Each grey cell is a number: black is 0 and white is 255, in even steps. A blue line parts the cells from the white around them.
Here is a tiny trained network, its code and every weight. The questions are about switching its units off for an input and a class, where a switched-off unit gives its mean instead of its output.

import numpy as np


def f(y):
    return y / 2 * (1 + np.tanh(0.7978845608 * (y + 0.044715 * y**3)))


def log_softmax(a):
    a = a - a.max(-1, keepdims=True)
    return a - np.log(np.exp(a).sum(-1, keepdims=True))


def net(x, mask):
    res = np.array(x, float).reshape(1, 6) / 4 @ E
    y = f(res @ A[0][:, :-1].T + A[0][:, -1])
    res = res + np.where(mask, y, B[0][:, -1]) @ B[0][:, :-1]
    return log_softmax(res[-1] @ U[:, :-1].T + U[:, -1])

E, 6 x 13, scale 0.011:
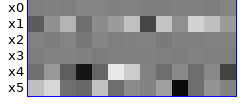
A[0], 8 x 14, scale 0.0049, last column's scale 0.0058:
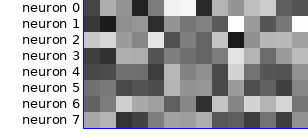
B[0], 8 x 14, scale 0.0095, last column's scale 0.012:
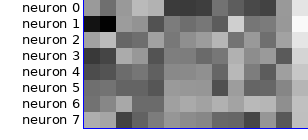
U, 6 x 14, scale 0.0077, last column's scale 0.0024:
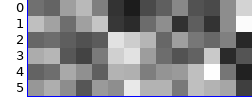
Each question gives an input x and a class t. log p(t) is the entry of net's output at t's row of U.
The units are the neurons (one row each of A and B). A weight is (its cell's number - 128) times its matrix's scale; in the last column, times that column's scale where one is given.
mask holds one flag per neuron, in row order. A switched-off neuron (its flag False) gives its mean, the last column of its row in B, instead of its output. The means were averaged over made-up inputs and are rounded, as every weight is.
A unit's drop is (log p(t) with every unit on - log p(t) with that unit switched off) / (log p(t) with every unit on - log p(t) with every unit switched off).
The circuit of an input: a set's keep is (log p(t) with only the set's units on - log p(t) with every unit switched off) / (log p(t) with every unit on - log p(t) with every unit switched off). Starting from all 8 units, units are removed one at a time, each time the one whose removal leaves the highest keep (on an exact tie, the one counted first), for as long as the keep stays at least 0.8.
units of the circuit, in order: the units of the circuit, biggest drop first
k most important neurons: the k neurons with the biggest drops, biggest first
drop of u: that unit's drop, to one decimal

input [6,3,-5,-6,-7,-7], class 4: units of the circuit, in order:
(neuron 6)
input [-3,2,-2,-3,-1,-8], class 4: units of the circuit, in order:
(neuron 0; neuron 3)
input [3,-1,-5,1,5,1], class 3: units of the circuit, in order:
(neuron 1; neuron 7)
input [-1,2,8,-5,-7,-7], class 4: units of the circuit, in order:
(neuron 0; neuron 6)
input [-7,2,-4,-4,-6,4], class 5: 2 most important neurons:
(neuron 0; neuron 6)
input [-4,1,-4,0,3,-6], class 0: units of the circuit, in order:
(neuron 6; neuron 1)
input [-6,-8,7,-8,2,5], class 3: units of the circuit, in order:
(neuron 0; neuron 7)
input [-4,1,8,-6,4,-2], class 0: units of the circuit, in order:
(neuron 0; neuron 6)
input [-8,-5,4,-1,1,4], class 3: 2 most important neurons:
(neuron 0; neuron 7)
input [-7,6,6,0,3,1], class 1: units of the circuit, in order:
(neuron 0; neuron 1)
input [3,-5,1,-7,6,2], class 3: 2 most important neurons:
(neuron 1; neuron 7)
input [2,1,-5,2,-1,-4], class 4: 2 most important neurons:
(neuron 0; neuron 3)
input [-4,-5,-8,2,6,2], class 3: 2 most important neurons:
(neuron 1; neuron 7)
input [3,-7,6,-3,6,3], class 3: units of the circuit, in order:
(neuron 7)
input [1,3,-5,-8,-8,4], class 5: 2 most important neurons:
(neuron 6; neuron 0)
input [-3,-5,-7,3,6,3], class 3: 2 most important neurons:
(neuron 1; neuron 7)
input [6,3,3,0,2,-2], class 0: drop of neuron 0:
0.3
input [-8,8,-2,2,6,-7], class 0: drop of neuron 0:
1.0
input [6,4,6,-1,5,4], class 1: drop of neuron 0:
0.5
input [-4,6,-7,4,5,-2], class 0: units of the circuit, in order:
(neuron 0)
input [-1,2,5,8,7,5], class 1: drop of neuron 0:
0.9
